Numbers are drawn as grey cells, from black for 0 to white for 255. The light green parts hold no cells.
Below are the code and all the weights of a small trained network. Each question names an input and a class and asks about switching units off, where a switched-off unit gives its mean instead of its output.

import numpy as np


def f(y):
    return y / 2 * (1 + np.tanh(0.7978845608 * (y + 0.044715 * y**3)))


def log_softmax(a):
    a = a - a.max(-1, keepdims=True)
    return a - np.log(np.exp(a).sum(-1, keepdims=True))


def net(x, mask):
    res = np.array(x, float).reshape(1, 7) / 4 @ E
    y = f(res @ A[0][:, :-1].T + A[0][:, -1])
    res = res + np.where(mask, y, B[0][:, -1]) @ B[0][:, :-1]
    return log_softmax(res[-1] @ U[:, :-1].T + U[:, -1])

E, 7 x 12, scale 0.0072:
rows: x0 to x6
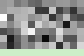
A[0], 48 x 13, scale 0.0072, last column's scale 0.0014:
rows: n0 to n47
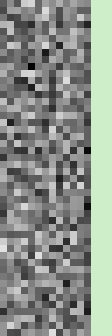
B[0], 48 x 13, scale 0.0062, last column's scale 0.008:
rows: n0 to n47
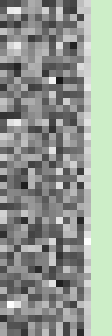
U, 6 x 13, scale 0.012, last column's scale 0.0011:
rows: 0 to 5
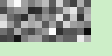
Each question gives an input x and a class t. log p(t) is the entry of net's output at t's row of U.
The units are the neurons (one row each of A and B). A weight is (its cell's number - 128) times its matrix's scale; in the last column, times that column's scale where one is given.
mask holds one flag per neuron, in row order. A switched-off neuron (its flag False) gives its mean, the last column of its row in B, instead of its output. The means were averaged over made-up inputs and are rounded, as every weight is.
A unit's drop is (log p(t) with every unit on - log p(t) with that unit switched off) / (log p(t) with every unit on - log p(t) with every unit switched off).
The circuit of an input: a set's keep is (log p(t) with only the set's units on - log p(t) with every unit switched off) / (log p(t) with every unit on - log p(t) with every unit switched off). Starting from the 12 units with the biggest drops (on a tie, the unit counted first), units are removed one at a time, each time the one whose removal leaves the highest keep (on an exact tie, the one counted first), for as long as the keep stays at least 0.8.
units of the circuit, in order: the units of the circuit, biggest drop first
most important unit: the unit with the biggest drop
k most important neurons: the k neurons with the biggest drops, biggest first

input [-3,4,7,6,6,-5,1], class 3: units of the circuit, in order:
[n10]
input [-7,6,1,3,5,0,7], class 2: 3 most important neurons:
[n47 n24 n26]
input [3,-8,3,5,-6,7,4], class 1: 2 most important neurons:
[n12 n33]
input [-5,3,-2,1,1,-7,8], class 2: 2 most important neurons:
[n26 n47]
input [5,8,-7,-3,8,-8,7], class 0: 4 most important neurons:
[n1 n6 n0 n33]
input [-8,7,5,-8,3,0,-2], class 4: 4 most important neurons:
[n11 n37 n21 n13]
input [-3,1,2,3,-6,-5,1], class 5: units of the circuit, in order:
[n9 n25]
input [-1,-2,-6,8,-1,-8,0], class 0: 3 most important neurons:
[n6 n1 n11]
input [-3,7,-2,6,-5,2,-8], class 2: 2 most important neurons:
[n46 n31]
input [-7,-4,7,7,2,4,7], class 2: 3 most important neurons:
[n24 n2 n26]
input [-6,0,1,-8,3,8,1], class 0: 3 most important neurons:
[n17 n43 n7]
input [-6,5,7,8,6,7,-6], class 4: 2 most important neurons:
[n34 n40]
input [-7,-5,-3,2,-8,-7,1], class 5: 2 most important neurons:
[n9 n3]
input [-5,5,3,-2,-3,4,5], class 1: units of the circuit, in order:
[n23 n42]
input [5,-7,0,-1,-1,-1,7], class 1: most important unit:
n38
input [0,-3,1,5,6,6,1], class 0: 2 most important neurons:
[n43 n17]
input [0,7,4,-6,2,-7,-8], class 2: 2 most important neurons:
[n46 n41]
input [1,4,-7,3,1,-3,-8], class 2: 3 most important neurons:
[n31 n46 n41]
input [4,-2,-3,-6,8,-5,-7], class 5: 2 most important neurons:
[n16 n0]
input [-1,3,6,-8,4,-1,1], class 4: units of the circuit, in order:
[n11]
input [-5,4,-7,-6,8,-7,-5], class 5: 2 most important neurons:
[n0 n16]
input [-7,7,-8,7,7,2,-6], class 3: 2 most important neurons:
[n22 n30]
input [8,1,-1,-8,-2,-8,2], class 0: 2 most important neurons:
[n6 n1]
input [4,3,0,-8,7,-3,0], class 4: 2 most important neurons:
[n11 n21]
